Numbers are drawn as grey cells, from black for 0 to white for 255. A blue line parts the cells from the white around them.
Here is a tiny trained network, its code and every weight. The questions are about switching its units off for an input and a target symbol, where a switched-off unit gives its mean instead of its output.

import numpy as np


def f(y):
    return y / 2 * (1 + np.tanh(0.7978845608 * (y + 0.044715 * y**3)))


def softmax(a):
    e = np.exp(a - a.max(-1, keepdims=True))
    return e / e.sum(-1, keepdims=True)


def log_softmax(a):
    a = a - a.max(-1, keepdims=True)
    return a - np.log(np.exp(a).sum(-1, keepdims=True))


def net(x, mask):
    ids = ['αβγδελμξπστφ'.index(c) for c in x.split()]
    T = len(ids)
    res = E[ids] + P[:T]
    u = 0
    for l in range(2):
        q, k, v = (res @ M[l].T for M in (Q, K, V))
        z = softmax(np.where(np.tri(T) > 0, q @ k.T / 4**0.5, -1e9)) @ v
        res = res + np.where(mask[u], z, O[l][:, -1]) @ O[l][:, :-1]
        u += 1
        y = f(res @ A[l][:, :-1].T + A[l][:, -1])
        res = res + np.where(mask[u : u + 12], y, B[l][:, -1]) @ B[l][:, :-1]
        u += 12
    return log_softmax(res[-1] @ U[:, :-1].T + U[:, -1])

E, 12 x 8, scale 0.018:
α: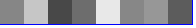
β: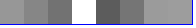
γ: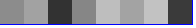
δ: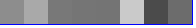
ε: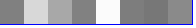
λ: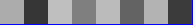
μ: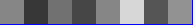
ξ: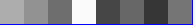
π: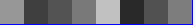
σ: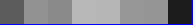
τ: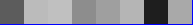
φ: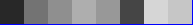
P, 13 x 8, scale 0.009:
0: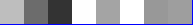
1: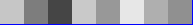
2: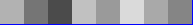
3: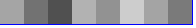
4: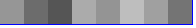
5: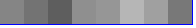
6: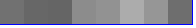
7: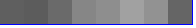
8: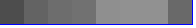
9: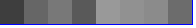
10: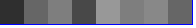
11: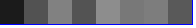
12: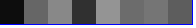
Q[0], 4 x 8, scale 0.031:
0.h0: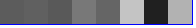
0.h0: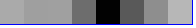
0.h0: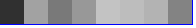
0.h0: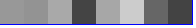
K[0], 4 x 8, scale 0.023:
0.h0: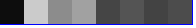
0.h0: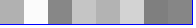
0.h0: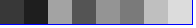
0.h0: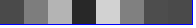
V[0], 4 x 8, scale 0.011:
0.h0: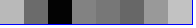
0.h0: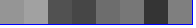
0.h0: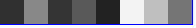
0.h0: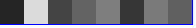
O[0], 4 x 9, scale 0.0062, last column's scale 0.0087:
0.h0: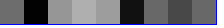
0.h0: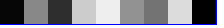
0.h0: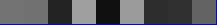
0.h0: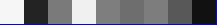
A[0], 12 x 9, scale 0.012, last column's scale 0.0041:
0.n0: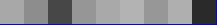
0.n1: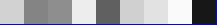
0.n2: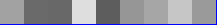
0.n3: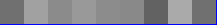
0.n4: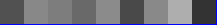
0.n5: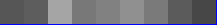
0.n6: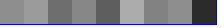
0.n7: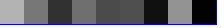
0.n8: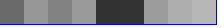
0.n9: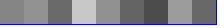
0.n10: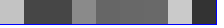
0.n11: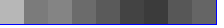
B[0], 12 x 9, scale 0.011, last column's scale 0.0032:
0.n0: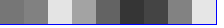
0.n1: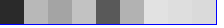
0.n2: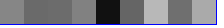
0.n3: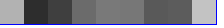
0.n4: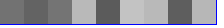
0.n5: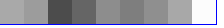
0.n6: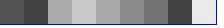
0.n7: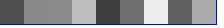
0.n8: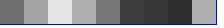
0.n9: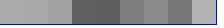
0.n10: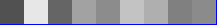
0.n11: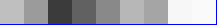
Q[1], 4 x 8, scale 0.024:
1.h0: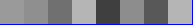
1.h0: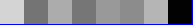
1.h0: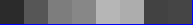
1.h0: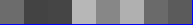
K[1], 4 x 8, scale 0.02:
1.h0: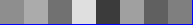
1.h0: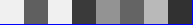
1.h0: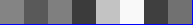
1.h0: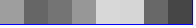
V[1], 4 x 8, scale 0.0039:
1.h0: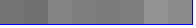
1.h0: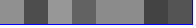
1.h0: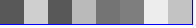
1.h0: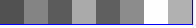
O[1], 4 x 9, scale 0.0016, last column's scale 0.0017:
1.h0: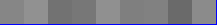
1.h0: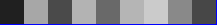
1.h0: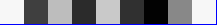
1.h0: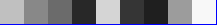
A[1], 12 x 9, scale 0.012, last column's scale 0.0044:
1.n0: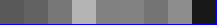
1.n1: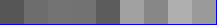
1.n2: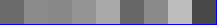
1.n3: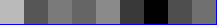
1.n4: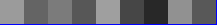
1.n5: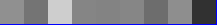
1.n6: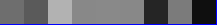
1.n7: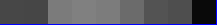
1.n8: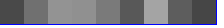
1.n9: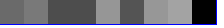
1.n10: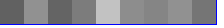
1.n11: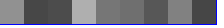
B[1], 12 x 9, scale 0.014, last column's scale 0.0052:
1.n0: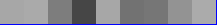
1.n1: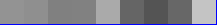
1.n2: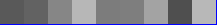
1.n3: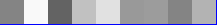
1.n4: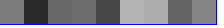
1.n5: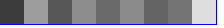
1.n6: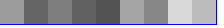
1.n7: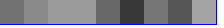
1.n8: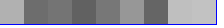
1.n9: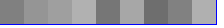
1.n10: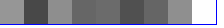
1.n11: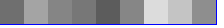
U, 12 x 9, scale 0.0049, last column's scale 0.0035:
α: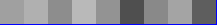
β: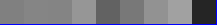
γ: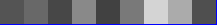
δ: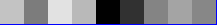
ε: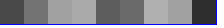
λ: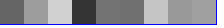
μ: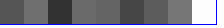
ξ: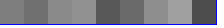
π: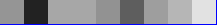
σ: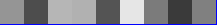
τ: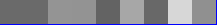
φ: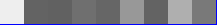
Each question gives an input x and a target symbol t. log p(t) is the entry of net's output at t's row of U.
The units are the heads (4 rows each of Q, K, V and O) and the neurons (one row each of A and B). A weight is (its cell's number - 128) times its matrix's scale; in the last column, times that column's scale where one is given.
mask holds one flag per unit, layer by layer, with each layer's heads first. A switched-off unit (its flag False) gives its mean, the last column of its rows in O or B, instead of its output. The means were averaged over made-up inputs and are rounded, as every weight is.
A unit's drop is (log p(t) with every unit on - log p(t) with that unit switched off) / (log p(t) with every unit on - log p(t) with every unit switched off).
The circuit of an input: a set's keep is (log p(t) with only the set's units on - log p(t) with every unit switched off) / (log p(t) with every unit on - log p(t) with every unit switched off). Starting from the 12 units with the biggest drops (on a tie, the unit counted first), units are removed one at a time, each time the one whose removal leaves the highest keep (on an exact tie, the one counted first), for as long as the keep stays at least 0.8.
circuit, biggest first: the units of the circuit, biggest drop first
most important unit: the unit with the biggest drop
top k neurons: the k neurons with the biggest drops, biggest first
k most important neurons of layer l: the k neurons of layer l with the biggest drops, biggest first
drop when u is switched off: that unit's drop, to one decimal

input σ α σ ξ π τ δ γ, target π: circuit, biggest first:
[0.h0, 1.n10]
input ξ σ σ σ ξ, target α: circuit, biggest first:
[1.n3, 0.h0, 0.n8]
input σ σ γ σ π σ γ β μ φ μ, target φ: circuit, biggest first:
[0.n11, 0.h0]
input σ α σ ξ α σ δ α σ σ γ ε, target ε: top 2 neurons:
[0.n1, 1.n2]
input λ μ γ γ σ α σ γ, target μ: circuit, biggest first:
[0.h0]
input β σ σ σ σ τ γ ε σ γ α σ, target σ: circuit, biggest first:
[0.h0, 0.n6]
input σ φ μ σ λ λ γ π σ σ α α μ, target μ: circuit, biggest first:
[0.h0, 1.n1]
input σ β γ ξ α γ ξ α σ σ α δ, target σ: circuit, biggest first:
[0.h0, 0.n6]
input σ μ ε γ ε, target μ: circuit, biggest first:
[0.h0, 0.n3]
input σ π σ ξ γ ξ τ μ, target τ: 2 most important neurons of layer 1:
[1.n6, 1.n5]
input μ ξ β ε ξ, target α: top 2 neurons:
[1.n3, 0.n1]
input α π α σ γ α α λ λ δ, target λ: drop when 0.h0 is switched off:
0.9
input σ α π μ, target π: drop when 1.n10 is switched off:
0.1
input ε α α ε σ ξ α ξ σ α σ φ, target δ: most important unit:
0.n8
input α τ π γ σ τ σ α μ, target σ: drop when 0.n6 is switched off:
0.2
